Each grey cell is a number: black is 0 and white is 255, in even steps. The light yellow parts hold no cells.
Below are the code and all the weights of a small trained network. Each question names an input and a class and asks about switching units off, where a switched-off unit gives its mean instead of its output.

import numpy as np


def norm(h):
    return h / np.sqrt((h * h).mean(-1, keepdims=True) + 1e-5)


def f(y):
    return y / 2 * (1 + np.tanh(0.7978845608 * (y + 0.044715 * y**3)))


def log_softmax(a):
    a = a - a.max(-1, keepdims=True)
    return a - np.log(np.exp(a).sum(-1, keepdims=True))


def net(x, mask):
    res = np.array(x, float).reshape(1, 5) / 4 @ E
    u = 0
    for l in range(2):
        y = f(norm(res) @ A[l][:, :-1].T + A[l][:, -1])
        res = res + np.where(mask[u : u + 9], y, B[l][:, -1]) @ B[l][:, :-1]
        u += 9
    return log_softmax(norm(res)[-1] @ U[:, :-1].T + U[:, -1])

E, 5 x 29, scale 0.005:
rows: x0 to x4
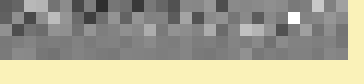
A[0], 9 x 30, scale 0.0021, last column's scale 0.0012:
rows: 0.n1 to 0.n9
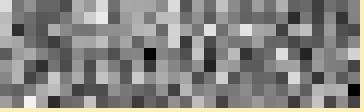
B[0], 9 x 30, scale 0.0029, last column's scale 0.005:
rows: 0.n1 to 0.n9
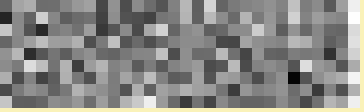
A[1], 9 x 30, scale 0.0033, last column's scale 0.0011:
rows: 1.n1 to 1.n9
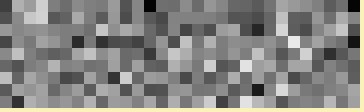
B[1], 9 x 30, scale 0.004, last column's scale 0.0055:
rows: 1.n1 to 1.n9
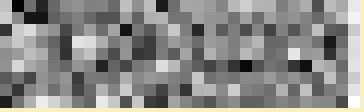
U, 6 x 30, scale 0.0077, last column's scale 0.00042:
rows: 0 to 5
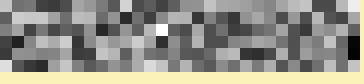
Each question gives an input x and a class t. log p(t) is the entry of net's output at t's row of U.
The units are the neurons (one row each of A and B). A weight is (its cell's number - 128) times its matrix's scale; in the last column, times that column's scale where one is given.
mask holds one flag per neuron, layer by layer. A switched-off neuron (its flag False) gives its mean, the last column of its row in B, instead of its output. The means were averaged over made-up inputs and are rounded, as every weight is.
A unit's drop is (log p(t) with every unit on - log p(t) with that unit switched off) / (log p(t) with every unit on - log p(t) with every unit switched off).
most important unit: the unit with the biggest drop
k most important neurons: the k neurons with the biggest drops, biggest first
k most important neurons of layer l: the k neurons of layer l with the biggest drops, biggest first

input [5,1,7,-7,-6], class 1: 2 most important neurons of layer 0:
0.n7, 0.n8
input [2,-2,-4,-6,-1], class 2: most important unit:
1.n9
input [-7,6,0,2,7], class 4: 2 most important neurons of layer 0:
0.n7, 0.n6
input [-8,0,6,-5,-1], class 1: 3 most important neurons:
0.n9, 0.n2, 0.n1
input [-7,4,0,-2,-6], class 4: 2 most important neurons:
0.n7, 1.n3
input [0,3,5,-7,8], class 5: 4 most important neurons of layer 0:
0.n2, 0.n3, 0.n1, 0.n4
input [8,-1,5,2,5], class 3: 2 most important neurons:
0.n9, 0.n2
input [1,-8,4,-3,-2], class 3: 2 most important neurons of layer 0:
0.n9, 0.n8
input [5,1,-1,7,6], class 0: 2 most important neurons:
0.n7, 1.n6
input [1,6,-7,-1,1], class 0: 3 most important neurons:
0.n9, 1.n1, 1.n9
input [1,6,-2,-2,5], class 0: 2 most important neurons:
0.n9, 1.n9
